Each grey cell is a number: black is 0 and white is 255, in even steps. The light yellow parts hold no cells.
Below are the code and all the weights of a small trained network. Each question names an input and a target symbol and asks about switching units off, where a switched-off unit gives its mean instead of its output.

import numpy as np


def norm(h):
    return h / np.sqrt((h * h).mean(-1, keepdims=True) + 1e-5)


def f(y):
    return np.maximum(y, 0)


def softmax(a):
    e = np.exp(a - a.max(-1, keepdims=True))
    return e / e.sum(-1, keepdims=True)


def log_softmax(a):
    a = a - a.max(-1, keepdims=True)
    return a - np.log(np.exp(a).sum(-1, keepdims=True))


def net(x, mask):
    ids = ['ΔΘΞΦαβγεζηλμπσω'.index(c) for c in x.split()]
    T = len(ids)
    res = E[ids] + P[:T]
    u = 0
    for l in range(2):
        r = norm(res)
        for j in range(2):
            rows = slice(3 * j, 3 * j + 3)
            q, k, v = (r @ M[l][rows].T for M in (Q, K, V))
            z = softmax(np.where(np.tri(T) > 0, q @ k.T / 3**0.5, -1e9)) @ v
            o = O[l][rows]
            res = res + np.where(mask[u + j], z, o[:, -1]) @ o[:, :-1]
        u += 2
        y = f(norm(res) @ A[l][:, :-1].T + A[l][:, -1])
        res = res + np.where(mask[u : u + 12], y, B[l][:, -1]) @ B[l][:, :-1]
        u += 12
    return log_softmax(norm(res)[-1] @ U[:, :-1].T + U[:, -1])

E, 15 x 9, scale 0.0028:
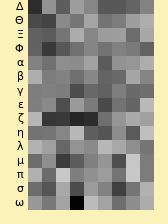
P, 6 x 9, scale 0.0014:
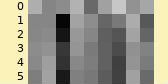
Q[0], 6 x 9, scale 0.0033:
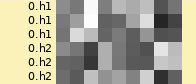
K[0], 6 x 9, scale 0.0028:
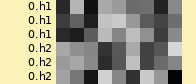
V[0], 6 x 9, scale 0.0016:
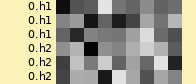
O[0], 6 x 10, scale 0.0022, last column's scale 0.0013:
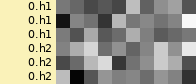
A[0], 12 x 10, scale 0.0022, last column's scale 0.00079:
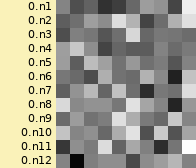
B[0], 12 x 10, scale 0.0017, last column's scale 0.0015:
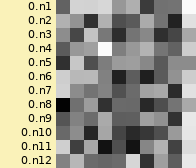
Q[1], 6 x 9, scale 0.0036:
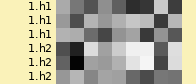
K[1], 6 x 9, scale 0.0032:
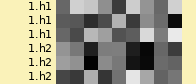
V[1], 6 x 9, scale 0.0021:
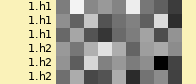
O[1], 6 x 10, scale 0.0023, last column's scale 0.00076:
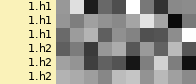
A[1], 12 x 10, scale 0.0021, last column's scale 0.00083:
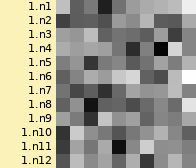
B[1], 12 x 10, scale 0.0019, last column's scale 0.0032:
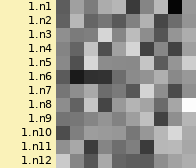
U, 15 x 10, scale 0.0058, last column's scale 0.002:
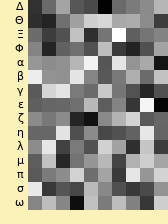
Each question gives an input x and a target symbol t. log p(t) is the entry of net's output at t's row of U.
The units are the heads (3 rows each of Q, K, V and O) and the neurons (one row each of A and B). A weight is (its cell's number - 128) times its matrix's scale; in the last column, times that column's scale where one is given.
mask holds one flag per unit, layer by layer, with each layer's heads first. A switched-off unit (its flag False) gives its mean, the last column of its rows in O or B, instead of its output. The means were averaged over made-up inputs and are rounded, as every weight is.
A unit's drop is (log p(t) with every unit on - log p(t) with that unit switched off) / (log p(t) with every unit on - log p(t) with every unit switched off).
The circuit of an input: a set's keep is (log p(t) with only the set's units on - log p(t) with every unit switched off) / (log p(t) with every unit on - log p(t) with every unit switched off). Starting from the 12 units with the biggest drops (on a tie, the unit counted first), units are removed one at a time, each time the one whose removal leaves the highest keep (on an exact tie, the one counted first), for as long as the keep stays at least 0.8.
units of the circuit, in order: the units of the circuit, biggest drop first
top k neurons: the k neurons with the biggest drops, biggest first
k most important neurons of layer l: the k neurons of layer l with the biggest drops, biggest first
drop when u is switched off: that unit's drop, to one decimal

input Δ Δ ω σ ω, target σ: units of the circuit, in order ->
(0.h2; 0.n2)
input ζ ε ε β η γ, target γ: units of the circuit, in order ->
(1.h2; 0.n4)
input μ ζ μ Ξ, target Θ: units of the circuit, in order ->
(1.h2; 1.n6)
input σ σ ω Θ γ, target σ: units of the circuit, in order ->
(0.h2)
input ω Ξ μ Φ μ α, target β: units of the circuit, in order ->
(0.h2; 0.h1)
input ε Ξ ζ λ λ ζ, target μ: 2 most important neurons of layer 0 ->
(0.n1; 0.n11)
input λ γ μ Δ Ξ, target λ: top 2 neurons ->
(0.n11; 0.n2)
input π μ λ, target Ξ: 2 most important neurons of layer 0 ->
(0.n1; 0.n8)
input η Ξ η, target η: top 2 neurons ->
(0.n11; 1.n4)
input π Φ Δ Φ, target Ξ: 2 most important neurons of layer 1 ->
(1.n9; 1.n4)
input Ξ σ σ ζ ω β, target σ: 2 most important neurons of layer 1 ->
(1.n8; 1.n10)
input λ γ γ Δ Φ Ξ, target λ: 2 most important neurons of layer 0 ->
(0.n11; 0.n8)
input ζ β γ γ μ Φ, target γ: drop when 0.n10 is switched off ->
0.1
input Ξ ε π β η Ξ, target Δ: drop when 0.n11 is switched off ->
0.4
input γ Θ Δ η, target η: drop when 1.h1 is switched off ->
0.2
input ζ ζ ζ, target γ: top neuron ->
(0.n1)
